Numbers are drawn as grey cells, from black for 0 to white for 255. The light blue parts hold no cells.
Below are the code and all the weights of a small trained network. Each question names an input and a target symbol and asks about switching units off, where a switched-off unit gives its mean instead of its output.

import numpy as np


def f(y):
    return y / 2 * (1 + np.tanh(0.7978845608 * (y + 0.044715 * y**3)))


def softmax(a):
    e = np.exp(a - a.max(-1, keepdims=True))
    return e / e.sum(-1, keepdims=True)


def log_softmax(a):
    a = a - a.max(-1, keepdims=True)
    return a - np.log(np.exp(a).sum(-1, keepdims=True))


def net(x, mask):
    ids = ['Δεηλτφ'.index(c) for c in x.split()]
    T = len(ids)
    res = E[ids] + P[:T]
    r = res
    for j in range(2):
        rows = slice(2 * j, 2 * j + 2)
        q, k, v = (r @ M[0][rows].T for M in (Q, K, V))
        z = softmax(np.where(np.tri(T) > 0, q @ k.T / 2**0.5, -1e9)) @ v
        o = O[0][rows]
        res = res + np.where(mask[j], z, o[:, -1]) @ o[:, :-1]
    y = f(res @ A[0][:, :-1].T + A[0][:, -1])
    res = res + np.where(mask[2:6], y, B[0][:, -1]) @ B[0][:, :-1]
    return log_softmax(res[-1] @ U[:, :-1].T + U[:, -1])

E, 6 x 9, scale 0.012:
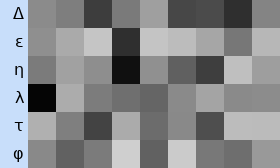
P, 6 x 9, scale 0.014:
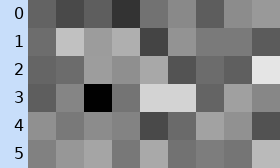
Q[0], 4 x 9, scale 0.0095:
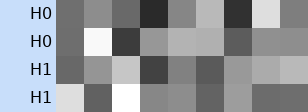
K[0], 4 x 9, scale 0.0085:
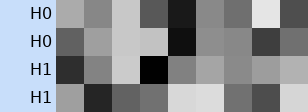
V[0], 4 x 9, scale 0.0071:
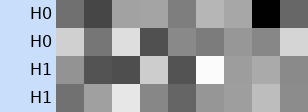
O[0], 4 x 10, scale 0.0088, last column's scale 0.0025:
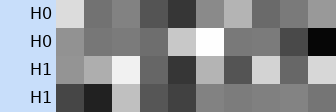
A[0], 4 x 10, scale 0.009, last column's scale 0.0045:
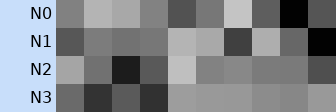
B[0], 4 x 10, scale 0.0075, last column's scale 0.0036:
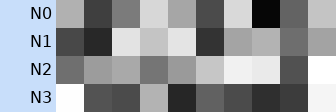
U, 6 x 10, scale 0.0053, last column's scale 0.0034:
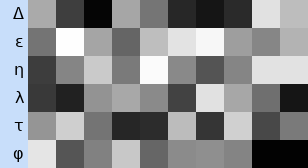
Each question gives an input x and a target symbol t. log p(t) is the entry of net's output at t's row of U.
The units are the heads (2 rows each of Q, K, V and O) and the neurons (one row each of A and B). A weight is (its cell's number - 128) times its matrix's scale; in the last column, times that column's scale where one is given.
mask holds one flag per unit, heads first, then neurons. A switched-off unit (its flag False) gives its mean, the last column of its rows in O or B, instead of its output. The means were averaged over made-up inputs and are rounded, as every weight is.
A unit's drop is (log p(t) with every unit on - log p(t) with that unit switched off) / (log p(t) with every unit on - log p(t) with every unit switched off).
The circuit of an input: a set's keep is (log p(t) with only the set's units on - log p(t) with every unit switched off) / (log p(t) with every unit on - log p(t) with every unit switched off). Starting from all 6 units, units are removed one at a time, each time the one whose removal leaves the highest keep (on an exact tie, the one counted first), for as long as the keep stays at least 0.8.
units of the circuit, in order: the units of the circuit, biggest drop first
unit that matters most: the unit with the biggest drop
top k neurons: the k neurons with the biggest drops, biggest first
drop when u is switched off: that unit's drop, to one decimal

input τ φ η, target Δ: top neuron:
(N3)
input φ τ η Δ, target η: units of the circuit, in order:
(H0, N1, H1)
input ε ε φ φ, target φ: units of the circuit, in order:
(N3, H0, H1)
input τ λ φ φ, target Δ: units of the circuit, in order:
(H1, H0, N2)
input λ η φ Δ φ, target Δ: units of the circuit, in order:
(H0, N2)
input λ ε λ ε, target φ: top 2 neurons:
(N3, N1)
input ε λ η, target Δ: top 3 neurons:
(N3, N2, N1)
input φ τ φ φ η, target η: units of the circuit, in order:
(H0, N1)
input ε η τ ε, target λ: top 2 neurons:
(N1, N3)
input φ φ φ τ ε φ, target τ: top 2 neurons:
(N0, N1)
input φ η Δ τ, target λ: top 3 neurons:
(N1, N2, N3)
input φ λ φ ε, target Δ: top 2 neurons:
(N3, N2)
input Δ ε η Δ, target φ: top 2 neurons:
(N3, N2)
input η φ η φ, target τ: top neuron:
(N0)
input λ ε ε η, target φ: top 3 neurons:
(N3, N1, N2)
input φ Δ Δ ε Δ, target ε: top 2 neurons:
(N2, N3)
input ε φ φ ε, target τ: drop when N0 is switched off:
0.1
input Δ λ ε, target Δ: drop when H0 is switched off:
0.0
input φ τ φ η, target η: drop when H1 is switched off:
0.3
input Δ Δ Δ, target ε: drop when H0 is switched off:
0.1
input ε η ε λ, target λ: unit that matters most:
N1
